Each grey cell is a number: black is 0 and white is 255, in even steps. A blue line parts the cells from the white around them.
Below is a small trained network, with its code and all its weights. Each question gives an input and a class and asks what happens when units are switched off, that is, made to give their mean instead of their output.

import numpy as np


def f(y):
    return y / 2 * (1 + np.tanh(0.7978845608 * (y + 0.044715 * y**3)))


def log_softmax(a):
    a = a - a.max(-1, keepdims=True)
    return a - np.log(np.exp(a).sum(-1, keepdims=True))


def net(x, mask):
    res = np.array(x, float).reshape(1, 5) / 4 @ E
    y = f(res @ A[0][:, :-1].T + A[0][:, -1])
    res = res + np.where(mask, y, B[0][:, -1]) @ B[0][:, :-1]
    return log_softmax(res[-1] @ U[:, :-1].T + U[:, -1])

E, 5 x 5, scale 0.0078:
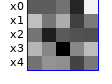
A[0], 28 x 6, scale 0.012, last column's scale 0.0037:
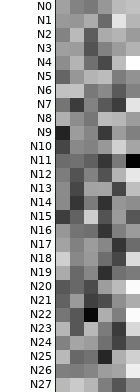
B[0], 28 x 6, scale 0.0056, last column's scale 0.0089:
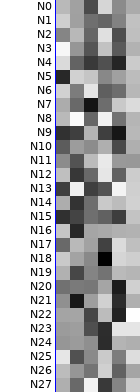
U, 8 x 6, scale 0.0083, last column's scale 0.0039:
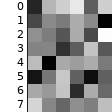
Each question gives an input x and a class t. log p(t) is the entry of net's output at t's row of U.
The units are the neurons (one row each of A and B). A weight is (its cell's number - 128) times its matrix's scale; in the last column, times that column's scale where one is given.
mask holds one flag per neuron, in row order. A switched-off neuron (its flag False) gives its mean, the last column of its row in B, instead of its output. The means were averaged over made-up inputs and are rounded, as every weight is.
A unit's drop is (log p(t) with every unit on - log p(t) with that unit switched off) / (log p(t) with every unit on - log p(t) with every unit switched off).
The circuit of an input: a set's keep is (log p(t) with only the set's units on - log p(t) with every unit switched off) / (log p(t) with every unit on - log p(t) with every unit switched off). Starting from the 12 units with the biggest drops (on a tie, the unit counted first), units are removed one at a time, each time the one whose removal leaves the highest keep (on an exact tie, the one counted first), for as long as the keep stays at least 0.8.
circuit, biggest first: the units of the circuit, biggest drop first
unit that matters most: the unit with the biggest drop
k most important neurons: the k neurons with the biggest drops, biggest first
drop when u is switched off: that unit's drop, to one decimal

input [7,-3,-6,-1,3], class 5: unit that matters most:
N9
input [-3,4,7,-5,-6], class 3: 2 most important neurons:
[N7; N13]
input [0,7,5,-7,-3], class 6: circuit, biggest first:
[N18; N17]
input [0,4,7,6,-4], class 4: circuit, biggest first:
[N14; N16]
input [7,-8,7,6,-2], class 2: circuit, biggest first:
[N22; N20]
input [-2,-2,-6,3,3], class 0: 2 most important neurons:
[N7; N23]
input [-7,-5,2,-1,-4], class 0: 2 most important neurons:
[N5; N4]
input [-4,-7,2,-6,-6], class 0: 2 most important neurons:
[N5; N18]
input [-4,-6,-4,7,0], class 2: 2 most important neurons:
[N22; N3]
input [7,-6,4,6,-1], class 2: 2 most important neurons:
[N22; N20]
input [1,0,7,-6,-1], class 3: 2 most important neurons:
[N13; N7]
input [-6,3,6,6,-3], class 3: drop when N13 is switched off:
0.2
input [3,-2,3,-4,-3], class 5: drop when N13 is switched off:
0.0
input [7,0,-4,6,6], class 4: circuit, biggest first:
[N21]
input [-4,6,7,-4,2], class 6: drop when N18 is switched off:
0.1
